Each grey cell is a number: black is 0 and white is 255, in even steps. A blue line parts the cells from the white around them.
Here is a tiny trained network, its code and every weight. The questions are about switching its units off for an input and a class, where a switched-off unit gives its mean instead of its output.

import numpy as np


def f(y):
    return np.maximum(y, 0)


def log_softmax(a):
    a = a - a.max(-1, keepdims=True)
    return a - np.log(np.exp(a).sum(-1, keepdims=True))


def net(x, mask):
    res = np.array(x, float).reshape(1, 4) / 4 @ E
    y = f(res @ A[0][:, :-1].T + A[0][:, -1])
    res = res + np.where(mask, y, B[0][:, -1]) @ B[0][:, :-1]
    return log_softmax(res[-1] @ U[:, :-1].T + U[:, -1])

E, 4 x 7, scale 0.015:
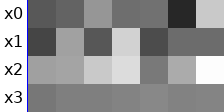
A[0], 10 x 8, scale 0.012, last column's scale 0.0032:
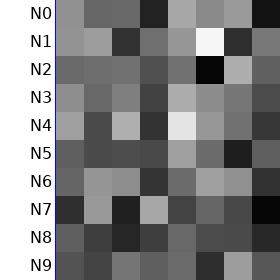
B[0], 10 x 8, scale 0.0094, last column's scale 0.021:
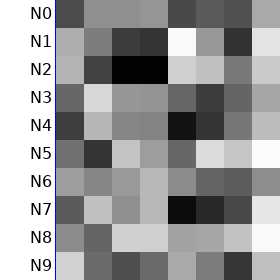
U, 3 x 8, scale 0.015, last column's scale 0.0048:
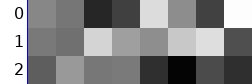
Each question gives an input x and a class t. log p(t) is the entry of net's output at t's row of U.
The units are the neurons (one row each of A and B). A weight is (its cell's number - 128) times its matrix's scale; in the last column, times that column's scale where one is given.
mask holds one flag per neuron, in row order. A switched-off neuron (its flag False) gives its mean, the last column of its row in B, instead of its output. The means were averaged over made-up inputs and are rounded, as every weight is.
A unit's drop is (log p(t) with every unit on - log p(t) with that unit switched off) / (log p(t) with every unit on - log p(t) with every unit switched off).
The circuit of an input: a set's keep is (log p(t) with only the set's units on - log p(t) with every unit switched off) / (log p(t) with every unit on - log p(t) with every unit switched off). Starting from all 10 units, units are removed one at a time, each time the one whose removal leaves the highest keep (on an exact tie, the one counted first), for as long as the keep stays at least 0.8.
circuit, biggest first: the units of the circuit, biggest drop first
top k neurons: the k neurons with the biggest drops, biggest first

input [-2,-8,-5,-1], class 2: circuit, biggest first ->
[N4]
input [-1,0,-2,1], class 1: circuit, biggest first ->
[N2, N7]
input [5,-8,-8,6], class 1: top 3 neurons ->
[N5, N8, N7]
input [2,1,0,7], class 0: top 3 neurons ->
[N7, N5, N8]
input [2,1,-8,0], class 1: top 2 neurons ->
[N8, N5]
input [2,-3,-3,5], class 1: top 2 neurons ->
[N7, N1]
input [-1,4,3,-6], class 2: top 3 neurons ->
[N5, N8, N1]
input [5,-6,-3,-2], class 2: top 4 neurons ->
[N4, N1, N0, N3]
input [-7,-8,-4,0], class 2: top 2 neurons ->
[N4, N3]
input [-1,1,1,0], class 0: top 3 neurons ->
[N5, N8, N7]
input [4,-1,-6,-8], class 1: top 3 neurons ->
[N8, N5, N1]
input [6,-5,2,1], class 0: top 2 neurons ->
[N2, N7]
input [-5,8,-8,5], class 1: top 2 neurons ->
[N5, N8]
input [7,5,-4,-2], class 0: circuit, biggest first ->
[N2]
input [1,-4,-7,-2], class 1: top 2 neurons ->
[N5, N8]
